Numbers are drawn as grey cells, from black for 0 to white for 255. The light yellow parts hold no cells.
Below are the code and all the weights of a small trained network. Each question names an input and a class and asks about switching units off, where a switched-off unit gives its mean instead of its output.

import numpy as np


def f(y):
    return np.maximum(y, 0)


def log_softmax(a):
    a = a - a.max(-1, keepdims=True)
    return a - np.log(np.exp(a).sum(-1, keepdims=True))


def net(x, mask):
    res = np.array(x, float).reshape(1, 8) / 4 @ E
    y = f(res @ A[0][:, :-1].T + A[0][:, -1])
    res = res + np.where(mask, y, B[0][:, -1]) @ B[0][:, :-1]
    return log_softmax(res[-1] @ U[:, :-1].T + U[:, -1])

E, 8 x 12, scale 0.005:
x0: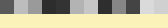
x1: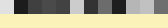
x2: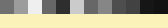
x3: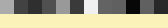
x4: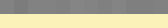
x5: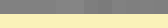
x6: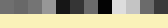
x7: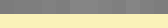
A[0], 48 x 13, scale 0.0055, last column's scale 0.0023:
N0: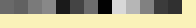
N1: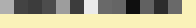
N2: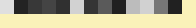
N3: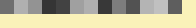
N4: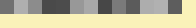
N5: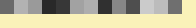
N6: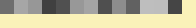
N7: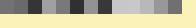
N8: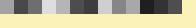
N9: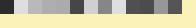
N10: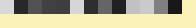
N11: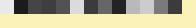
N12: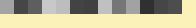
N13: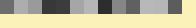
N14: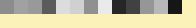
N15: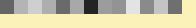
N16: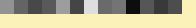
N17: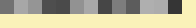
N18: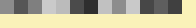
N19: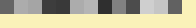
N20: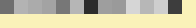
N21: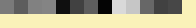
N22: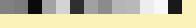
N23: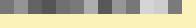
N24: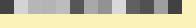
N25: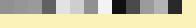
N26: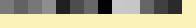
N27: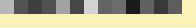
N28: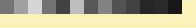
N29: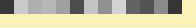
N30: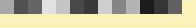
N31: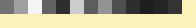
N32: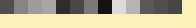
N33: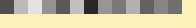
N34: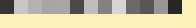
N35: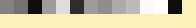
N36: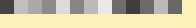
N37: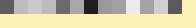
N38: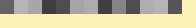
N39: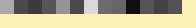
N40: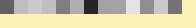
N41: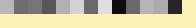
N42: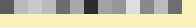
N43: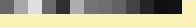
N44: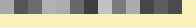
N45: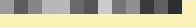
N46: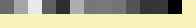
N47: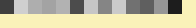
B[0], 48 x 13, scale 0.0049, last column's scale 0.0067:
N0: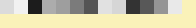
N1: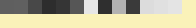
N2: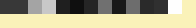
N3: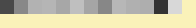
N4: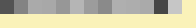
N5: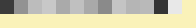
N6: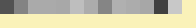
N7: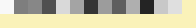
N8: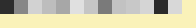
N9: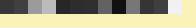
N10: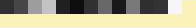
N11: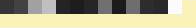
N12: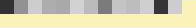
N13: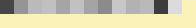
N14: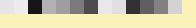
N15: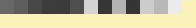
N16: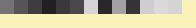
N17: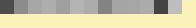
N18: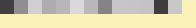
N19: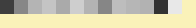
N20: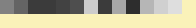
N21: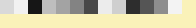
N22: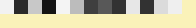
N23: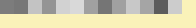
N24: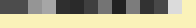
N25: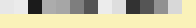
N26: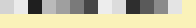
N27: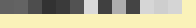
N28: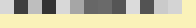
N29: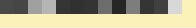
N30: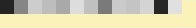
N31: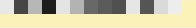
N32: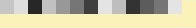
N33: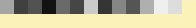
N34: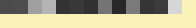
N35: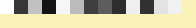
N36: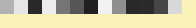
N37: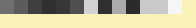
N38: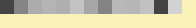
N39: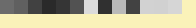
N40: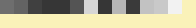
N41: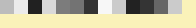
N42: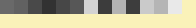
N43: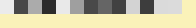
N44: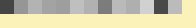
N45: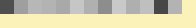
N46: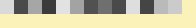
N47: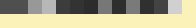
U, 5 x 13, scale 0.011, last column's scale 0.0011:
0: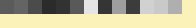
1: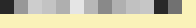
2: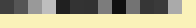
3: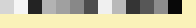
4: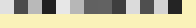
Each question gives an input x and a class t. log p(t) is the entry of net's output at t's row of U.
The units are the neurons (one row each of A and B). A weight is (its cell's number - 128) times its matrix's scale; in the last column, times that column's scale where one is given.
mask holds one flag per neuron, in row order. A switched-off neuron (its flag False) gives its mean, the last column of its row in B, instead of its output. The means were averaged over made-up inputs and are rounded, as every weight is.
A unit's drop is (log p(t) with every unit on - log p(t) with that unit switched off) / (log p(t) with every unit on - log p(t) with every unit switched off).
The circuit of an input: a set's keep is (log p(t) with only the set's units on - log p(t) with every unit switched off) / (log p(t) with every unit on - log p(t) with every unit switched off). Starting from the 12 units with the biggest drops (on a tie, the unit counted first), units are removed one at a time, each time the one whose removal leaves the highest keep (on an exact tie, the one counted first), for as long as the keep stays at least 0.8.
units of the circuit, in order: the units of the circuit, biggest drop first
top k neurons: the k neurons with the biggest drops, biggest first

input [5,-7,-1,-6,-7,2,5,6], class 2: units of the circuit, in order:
[N9]
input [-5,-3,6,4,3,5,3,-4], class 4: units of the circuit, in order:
[N43 N31]
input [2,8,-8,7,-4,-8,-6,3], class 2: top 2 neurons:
[N11 N2]
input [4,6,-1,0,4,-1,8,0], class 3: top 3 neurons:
[N21 N0 N26]
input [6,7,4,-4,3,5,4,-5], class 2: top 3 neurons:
[N2 N10 N11]
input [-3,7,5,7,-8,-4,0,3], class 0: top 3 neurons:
[N1 N39 N27]
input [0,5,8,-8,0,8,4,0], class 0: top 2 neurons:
[N15 N37]
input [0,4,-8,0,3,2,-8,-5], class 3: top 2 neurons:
[N41 N25]
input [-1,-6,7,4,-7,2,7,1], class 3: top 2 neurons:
[N32 N21]
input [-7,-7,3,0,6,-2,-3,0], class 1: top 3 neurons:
[N30 N8 N12]
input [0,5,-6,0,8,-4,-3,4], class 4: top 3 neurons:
[N35 N22 N9]
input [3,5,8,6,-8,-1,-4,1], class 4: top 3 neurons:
[N31 N43 N28]
